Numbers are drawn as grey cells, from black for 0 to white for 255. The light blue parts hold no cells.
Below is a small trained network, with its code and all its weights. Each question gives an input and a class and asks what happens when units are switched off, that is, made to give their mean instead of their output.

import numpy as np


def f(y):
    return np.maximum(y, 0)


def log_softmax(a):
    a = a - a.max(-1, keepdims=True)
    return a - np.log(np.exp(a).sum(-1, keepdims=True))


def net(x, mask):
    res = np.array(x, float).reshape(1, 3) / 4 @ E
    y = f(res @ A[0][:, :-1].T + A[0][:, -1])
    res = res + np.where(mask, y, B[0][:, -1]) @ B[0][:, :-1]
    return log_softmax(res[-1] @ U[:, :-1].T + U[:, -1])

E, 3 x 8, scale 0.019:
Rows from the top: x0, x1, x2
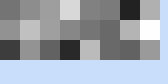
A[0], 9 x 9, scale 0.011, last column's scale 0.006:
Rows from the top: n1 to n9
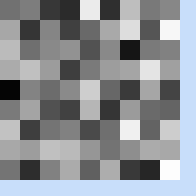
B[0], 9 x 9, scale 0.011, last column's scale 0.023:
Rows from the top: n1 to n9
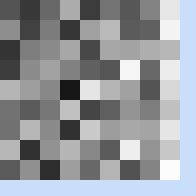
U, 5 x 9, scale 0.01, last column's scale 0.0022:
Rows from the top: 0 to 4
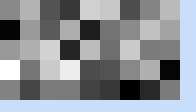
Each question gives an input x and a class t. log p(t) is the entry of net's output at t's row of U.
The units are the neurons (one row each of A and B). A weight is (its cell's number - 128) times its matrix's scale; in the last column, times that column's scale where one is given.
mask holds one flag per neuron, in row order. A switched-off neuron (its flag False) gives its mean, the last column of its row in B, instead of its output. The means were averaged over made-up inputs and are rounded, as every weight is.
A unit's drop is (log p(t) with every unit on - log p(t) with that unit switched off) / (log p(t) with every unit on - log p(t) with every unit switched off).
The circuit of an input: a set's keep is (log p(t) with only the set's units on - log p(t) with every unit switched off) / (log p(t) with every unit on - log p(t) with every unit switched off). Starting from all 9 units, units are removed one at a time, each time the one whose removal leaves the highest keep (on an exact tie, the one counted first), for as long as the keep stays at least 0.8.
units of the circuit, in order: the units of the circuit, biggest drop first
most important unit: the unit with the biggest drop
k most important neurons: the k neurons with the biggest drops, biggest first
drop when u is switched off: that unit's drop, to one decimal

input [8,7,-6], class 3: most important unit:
n8
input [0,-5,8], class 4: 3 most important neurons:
[n1, n7, n6]
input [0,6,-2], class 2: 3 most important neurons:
[n1, n4, n9]
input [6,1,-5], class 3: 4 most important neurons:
[n8, n4, n1, n7]
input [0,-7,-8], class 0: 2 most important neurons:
[n7, n4]
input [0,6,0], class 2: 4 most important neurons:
[n9, n1, n4, n6]
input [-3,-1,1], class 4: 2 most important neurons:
[n5, n4]
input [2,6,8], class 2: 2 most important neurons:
[n5, n9]
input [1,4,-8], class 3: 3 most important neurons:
[n5, n8, n2]
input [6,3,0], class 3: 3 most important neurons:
[n7, n8, n2]
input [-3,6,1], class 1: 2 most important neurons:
[n5, n1]
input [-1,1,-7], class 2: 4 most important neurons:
[n7, n8, n1, n9]
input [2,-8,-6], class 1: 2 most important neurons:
[n3, n5]
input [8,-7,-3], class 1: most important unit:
n3
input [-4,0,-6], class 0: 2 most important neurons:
[n4, n2]
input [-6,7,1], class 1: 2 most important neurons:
[n1, n5]
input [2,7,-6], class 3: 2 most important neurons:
[n8, n5]
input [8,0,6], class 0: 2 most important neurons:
[n4, n5]
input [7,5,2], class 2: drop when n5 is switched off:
0.3
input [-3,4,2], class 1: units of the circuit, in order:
[n5]
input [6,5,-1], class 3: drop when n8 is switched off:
0.2
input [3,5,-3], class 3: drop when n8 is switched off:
0.1
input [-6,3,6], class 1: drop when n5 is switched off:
0.0
